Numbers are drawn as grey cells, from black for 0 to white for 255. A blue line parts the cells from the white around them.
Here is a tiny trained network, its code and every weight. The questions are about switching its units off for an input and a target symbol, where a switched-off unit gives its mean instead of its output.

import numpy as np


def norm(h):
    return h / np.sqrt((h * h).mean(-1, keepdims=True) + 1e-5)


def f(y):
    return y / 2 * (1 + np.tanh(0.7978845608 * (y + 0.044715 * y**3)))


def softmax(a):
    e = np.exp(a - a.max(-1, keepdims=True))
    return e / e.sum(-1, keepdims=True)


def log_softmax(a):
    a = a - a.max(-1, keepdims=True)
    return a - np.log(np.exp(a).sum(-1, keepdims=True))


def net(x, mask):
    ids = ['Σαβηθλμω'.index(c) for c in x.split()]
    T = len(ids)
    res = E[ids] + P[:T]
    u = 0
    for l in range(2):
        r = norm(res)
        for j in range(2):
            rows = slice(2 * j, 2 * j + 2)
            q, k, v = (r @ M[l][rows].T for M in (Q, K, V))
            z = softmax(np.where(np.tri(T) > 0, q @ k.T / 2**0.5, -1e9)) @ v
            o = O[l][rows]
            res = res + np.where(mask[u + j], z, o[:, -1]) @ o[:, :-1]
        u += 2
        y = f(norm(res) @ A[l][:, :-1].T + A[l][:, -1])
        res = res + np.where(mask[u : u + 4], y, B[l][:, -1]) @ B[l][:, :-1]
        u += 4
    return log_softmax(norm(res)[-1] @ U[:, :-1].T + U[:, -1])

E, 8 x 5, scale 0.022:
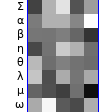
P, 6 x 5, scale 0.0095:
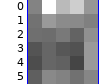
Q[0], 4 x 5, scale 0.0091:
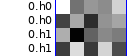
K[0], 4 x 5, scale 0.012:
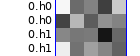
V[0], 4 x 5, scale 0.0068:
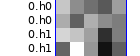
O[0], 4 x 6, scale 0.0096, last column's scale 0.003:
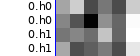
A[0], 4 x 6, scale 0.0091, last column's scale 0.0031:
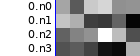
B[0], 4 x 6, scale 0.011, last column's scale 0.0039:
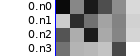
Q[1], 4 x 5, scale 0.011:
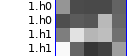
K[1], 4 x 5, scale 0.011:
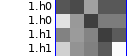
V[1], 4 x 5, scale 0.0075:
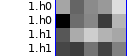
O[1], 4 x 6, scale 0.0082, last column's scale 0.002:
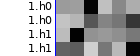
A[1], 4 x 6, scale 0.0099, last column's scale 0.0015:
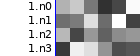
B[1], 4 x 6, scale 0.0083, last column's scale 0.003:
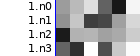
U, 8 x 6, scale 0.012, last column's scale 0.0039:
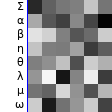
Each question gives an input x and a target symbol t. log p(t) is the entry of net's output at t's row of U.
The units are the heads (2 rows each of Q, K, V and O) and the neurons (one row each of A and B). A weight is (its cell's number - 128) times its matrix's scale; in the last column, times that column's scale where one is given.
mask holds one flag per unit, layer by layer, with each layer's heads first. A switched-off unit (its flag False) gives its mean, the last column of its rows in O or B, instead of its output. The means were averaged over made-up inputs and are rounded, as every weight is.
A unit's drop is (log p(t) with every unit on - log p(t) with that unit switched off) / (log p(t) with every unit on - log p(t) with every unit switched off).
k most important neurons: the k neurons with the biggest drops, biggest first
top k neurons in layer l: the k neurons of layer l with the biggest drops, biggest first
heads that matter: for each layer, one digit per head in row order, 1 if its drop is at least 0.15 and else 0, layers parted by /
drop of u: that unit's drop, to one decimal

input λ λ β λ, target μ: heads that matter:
11 / 11
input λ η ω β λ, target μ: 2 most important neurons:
(0.n2, 1.n2)
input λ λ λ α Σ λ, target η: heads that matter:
11 / 00
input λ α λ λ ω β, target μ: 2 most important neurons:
(0.n3, 1.n3)
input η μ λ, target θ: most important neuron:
(0.n2)
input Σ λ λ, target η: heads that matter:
11 / 01
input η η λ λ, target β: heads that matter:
10 / 10
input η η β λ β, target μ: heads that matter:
00 / 00
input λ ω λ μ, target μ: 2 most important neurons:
(0.n3, 1.n3)
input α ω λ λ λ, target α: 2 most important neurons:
(0.n1, 1.n3)
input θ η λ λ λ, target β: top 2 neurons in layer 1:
(1.n0, 1.n3)
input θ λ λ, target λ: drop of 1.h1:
0.2
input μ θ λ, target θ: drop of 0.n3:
0.1
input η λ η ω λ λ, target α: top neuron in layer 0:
(0.n1)
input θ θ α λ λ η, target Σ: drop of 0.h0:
0.0
